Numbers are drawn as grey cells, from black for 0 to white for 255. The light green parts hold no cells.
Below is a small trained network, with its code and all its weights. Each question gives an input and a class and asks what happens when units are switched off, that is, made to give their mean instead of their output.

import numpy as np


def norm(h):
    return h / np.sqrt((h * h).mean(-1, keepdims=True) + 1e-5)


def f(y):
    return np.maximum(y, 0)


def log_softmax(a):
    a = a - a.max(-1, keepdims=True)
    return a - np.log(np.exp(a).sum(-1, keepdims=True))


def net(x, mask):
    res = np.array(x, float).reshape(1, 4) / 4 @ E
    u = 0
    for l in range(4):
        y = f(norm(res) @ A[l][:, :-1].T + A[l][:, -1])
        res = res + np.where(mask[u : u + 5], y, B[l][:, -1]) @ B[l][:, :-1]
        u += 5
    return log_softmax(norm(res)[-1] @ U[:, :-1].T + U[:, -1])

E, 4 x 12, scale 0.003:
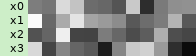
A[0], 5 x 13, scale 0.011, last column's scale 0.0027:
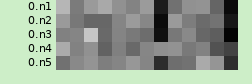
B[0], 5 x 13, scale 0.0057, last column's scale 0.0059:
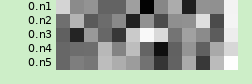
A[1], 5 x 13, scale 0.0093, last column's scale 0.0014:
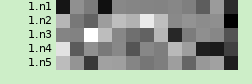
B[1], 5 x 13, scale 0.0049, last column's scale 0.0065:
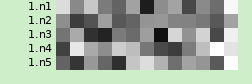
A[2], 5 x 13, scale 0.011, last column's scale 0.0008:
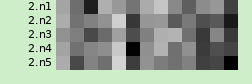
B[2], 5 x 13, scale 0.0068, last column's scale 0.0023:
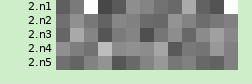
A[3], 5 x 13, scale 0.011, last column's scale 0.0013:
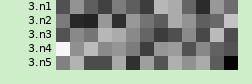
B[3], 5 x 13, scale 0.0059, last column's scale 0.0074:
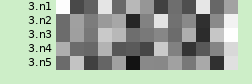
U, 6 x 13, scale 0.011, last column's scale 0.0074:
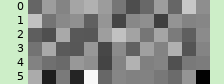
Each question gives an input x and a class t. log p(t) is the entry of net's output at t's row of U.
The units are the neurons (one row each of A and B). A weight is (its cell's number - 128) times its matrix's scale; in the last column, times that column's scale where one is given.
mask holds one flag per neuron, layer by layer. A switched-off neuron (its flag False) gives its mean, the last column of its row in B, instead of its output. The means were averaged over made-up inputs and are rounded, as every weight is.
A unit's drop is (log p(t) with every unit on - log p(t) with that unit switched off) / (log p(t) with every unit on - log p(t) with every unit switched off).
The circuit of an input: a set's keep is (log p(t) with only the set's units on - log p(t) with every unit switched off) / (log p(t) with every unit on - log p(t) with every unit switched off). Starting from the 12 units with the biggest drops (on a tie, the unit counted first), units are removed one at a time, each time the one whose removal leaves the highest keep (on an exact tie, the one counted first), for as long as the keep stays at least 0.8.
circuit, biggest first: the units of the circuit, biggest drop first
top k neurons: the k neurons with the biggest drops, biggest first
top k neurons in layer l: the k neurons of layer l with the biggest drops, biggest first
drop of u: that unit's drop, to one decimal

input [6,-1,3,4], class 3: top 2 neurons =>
1.n3, 0.n5
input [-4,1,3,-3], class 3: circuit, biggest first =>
0.n2
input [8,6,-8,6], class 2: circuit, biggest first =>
2.n1, 1.n1
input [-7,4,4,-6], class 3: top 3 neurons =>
0.n2, 0.n4, 1.n4
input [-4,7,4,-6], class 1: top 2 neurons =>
0.n1, 0.n4
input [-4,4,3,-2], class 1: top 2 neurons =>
0.n1, 1.n3
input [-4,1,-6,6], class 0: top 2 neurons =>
1.n4, 0.n3
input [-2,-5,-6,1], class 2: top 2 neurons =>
1.n5, 2.n1
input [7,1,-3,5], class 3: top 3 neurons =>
1.n3, 0.n5, 3.n5
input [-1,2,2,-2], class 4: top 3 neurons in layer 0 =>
0.n5, 0.n3, 0.n2
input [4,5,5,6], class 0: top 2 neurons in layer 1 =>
1.n4, 1.n1
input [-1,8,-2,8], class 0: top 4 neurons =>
1.n4, 1.n1, 0.n4, 3.n3
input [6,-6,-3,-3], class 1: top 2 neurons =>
1.n1, 3.n4
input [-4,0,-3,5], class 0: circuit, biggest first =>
1.n4
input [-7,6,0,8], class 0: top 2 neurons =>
1.n4, 0.n4
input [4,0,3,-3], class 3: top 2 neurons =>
1.n3, 0.n4
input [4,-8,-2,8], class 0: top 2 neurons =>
1.n4, 3.n3
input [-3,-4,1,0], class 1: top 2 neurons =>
1.n1, 1.n3
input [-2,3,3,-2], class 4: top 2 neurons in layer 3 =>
3.n2, 3.n1
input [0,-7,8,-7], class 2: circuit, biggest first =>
0.n3
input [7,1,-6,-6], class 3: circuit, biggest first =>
1.n3, 0.n4
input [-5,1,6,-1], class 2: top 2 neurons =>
0.n3, 1.n3
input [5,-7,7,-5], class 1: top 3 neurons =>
1.n1, 1.n5, 0.n4
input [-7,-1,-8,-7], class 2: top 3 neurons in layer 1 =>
1.n5, 1.n4, 1.n3
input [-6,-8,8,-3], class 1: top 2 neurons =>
1.n1, 1.n5
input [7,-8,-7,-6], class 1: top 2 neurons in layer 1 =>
1.n4, 1.n1
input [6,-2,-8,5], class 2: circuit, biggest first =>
2.n1
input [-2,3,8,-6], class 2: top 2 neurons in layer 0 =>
0.n3, 0.n4
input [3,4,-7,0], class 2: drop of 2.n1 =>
0.1
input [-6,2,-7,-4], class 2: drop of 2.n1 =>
0.3
